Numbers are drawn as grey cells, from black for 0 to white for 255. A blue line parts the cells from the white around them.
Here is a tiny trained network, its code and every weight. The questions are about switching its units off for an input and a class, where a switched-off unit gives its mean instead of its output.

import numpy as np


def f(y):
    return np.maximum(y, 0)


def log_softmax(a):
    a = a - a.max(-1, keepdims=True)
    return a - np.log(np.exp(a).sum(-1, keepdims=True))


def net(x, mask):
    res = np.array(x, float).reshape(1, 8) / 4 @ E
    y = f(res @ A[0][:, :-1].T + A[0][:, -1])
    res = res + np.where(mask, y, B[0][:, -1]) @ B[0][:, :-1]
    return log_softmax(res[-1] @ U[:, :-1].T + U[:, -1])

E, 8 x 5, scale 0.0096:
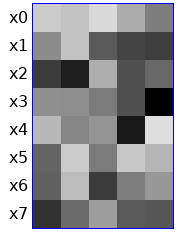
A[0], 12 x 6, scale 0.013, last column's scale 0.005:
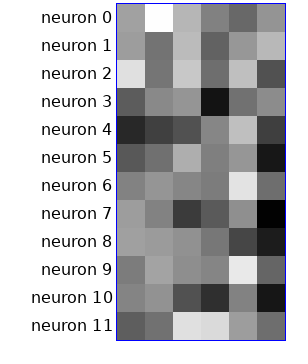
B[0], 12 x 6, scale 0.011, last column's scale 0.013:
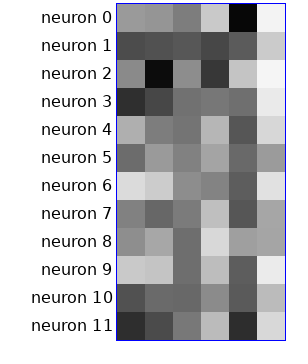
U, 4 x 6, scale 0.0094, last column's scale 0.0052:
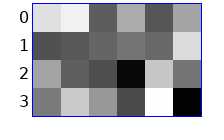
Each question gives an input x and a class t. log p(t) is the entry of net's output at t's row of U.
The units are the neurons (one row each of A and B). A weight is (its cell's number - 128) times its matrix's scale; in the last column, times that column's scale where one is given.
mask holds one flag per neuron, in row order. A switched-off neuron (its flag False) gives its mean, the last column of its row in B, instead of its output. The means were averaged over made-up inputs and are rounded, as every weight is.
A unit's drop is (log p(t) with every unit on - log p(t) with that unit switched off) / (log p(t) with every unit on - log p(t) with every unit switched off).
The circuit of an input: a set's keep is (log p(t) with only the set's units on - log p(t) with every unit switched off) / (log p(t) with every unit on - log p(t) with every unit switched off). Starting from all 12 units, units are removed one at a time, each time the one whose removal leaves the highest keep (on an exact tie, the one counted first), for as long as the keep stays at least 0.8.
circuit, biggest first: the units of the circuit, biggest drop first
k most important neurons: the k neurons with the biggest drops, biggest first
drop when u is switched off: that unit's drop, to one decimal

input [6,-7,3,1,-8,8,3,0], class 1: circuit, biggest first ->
neuron 11
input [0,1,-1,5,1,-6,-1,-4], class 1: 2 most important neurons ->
neuron 9; neuron 6
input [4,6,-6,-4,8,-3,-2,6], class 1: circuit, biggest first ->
neuron 2; neuron 0
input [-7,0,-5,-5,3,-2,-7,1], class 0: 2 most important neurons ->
neuron 4; neuron 3
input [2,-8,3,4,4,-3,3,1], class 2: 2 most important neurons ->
neuron 0; neuron 11
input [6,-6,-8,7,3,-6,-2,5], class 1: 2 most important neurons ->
neuron 2; neuron 9
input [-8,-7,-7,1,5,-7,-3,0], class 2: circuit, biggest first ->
neuron 0; neuron 11
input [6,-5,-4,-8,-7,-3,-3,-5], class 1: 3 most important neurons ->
neuron 11; neuron 2; neuron 4
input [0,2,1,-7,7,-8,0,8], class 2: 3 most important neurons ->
neuron 0; neuron 11; neuron 2
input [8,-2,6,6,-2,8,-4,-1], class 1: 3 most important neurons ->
neuron 11; neuron 9; neuron 6
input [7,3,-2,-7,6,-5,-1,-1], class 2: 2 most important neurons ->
neuron 2; neuron 1
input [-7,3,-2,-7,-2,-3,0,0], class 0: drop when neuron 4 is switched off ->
0.2
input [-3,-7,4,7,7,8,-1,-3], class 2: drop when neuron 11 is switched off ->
0.1
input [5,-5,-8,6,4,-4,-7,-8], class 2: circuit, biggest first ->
neuron 2
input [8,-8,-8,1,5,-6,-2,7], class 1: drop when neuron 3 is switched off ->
-0.1
